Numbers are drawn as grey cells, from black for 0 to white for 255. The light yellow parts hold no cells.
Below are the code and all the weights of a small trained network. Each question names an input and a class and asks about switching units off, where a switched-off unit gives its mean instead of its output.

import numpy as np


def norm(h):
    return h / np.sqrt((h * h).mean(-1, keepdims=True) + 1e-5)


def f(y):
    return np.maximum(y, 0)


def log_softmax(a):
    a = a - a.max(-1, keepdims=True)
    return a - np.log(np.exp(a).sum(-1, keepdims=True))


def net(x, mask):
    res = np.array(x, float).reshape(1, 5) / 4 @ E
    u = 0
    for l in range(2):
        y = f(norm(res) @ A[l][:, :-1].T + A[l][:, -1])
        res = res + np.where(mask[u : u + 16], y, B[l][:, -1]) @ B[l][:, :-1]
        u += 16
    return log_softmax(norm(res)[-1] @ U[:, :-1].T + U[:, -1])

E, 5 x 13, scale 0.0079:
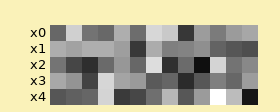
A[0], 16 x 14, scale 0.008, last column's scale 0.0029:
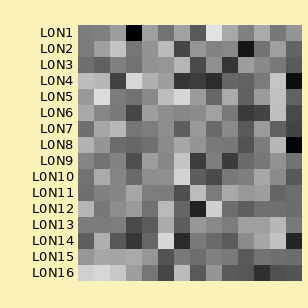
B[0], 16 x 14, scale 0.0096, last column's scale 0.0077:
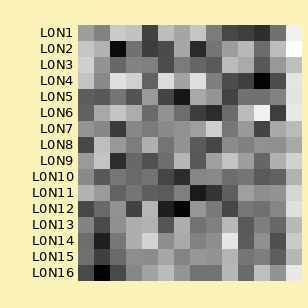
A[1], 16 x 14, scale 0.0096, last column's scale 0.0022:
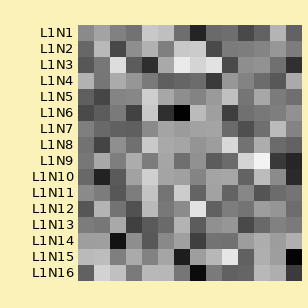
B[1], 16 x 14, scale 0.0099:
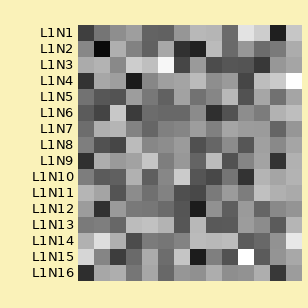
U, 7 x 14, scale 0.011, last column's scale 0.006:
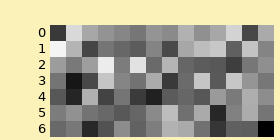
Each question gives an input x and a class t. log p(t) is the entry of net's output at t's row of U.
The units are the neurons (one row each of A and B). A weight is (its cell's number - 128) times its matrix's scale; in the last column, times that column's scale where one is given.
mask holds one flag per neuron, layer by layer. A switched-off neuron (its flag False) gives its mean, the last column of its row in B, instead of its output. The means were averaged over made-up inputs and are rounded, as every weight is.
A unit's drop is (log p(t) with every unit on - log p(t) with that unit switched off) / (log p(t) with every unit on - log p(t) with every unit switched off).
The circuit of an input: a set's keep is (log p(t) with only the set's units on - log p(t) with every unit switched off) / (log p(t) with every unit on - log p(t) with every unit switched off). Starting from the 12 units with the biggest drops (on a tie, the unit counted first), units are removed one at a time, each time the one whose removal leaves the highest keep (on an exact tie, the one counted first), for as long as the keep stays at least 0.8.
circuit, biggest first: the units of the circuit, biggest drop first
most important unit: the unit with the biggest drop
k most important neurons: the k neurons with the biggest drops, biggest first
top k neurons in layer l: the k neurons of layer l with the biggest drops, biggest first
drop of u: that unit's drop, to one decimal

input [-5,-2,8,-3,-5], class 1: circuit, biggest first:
[L0N9]
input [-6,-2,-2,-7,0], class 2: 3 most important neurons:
[L0N1; L1N3; L0N5]
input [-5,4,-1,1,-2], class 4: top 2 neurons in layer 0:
[L0N12; L0N14]
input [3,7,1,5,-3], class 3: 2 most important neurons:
[L0N16; L0N1]
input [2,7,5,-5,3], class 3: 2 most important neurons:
[L0N16; L0N2]
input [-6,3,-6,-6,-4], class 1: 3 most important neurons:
[L0N2; L0N5; L0N4]
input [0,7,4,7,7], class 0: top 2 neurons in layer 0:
[L0N1; L0N14]
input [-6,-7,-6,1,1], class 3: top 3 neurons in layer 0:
[L0N14; L0N13; L0N9]
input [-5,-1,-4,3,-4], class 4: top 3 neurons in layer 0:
[L0N12; L0N9; L0N11]
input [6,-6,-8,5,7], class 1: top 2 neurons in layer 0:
[L0N6; L0N7]
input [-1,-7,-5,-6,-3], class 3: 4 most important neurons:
[L0N14; L0N13; L0N4; L0N2]
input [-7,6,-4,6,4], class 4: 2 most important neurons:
[L0N12; L0N1]
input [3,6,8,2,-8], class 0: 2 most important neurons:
[L0N6; L1N1]
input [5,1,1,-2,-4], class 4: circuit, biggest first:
[L0N5]
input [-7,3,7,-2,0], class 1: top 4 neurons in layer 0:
[L0N9; L0N3; L0N5; L0N10]
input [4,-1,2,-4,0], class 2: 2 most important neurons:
[L0N1; L0N12]
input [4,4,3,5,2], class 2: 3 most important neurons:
[L0N4; L0N12; L0N14]
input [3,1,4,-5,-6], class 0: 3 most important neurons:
[L0N6; L0N4; L0N8]
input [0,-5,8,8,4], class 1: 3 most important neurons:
[L0N1; L0N3; L0N6]
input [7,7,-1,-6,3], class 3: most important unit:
L0N16
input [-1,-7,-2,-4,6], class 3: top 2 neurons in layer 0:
[L0N13; L0N2]
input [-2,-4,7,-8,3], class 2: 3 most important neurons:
[L0N1; L0N2; L1N3]
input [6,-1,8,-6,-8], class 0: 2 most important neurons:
[L0N6; L0N2]
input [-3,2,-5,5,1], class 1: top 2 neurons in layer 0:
[L0N2; L0N1]
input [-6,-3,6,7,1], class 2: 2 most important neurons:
[L0N4; L0N2]
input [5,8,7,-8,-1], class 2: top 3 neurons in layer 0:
[L0N1; L0N2; L0N14]
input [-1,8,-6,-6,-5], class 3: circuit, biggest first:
[L0N16]
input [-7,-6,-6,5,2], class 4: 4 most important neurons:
[L0N12; L0N9; L0N16; L0N1]
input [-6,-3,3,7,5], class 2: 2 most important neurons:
[L0N4; L0N5]
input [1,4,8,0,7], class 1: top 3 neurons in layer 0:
[L0N6; L0N3; L0N12]
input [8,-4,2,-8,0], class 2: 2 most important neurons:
[L0N1; L1N3]
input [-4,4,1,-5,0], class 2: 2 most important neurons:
[L0N1; L1N3]
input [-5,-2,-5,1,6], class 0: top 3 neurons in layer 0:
[L0N2; L0N5; L0N9]
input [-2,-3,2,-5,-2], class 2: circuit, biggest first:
[L0N1]
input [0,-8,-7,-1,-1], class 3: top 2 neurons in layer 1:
[L1N10; L1N8]
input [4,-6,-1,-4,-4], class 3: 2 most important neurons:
[L0N14; L0N13]
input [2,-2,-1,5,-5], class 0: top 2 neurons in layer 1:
[L1N1; L1N4]
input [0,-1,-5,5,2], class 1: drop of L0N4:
-0.1
